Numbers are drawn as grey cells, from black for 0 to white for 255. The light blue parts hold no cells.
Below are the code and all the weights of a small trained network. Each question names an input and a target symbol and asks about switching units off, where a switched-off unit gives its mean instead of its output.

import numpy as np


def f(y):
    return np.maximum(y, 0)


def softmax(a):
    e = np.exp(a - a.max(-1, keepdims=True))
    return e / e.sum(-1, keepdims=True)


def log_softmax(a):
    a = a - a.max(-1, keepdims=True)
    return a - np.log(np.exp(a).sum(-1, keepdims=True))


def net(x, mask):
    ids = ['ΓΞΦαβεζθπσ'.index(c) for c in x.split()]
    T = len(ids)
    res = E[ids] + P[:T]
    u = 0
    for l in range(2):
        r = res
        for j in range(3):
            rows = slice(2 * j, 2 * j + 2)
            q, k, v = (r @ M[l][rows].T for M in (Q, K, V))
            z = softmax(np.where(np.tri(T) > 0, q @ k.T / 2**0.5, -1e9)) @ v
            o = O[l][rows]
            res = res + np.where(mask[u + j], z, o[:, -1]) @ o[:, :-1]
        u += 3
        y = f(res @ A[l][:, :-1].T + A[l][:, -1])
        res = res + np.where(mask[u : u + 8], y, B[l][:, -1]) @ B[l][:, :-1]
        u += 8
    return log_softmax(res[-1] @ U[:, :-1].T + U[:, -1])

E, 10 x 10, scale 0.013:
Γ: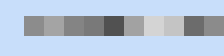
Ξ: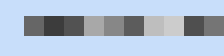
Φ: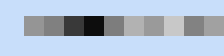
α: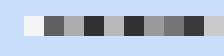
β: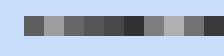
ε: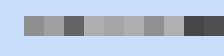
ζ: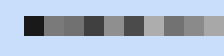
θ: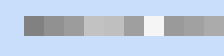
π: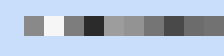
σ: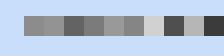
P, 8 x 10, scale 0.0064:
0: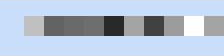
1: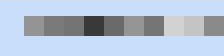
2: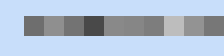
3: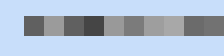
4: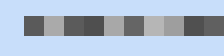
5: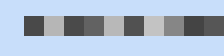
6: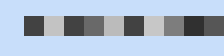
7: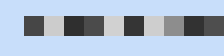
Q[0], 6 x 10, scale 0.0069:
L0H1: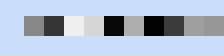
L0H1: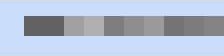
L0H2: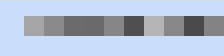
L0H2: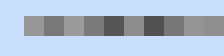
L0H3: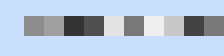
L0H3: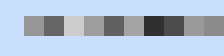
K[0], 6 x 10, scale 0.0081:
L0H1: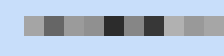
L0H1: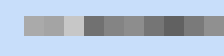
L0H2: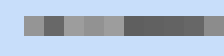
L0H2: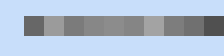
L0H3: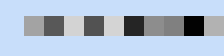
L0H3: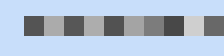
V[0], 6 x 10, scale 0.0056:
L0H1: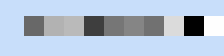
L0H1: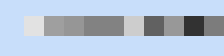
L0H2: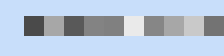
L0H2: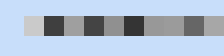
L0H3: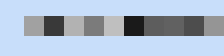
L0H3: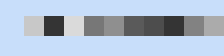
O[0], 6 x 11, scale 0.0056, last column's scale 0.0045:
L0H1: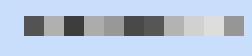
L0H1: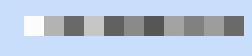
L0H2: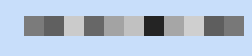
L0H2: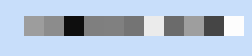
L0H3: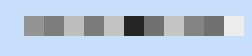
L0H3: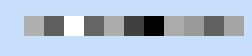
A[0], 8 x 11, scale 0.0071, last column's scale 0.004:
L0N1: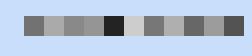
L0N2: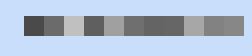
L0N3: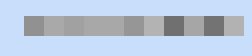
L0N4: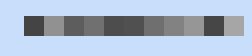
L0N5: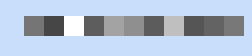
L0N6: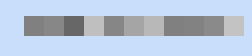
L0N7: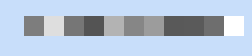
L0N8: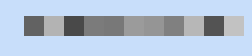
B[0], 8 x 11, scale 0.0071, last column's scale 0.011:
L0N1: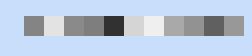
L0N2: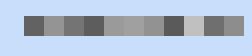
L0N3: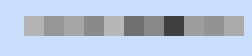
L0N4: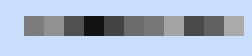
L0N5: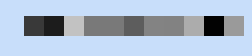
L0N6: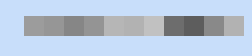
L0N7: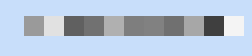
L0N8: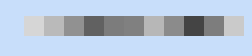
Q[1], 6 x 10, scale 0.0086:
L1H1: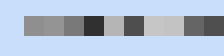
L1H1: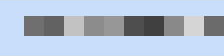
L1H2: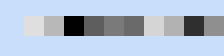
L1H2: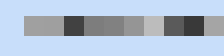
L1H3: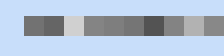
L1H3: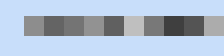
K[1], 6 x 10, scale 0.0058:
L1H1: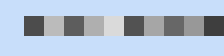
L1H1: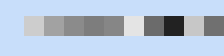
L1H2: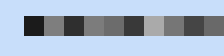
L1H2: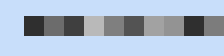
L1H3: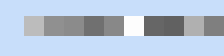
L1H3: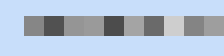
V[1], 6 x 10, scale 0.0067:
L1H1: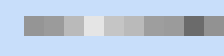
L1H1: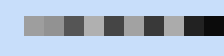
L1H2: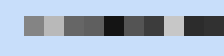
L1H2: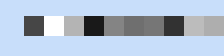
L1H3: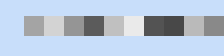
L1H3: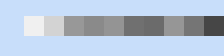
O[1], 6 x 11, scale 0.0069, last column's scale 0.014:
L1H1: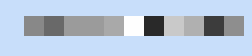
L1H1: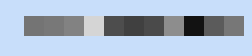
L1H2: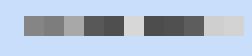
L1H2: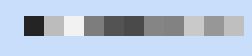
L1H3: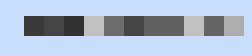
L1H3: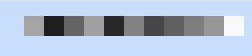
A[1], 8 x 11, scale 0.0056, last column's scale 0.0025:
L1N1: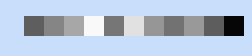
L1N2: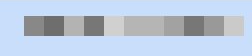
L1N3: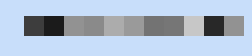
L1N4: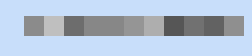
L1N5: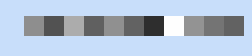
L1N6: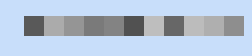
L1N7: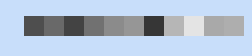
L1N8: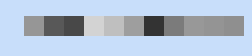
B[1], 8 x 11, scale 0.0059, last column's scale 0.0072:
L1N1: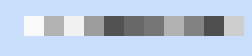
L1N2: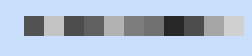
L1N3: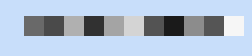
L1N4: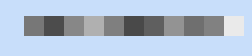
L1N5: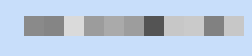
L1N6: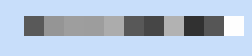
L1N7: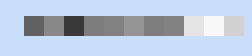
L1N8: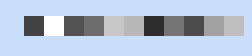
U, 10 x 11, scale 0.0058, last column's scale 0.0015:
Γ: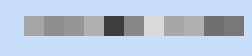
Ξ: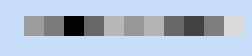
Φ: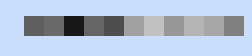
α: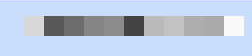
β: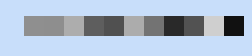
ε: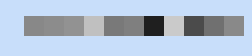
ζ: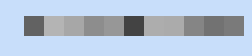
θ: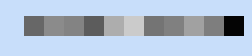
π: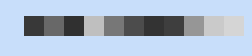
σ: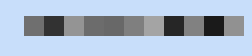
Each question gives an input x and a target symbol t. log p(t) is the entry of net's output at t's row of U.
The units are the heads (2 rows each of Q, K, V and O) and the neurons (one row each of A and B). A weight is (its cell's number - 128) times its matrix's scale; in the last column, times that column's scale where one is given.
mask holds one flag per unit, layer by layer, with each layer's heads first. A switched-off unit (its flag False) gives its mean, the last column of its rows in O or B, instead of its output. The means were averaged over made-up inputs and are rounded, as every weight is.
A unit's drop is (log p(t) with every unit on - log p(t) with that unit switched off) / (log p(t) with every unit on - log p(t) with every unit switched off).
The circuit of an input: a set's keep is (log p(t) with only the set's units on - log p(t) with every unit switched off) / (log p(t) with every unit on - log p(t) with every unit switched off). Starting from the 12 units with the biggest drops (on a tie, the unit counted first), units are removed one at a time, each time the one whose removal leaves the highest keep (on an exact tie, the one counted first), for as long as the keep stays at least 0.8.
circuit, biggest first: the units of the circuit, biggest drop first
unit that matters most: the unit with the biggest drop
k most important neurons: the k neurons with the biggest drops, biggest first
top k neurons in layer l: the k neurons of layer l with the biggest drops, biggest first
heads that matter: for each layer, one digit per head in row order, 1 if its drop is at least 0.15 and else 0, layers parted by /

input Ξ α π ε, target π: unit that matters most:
L0H3
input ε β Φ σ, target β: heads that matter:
001 / 010
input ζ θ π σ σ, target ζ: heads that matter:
101 / 011
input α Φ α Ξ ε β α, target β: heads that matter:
010 / 011
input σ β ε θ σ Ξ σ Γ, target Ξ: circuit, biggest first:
L0H3, L1H2
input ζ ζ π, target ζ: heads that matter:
001 / 010
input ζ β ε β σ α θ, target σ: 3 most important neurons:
L0N5, L1N3, L0N7
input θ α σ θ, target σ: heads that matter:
111 / 000
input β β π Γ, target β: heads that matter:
000 / 010
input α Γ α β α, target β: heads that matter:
010 / 011
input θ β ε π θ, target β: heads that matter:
001 / 010
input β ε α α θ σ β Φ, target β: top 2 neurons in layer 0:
L0N4, L0N7
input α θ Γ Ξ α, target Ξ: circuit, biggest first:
L0H2, L1H2
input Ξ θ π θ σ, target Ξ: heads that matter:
001 / 010
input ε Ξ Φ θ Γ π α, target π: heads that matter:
001 / 001
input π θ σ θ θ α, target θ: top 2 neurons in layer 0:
L0N6, L0N3
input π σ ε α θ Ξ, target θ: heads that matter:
011 / 100
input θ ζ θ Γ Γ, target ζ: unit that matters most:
L1H2
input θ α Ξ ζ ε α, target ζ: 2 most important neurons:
L0N2, L0N4
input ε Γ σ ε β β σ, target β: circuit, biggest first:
L1H2, L0N4
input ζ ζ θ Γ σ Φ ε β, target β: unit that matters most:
L1H2
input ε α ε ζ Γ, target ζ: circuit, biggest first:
L0H1, L1H3, L1H2
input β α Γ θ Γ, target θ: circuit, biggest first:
L1H1, L0H3, L0N3, L0N4
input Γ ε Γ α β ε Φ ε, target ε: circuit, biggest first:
L0H3, L1H1
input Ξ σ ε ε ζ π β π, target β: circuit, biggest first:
L1H2, L0N4
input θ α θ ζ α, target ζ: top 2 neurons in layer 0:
L0N2, L0N7
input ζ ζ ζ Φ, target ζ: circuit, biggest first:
L1H2, L1H3, L0H1
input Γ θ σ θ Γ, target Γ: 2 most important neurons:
L1N1, L0N1
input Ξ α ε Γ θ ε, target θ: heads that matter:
001 / 100
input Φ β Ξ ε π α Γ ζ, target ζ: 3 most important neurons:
L0N4, L0N2, L1N6
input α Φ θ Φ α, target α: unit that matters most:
L0H2
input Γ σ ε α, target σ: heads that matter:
001 / 001
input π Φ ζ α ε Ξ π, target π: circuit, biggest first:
L0H3, L1H3, L0N7
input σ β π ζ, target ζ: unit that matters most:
L0H3
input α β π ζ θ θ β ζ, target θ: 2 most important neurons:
L0N3, L0N4
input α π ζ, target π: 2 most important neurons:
L1N7, L0N7
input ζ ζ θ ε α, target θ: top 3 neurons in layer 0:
L0N3, L0N6, L0N4
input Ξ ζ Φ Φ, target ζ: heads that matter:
100 / 011
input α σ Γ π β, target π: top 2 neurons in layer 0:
L0N7, L0N2
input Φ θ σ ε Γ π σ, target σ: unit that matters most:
L1H3
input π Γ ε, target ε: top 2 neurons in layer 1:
L1N1, L1N8
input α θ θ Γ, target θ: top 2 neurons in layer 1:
L1N3, L1N5
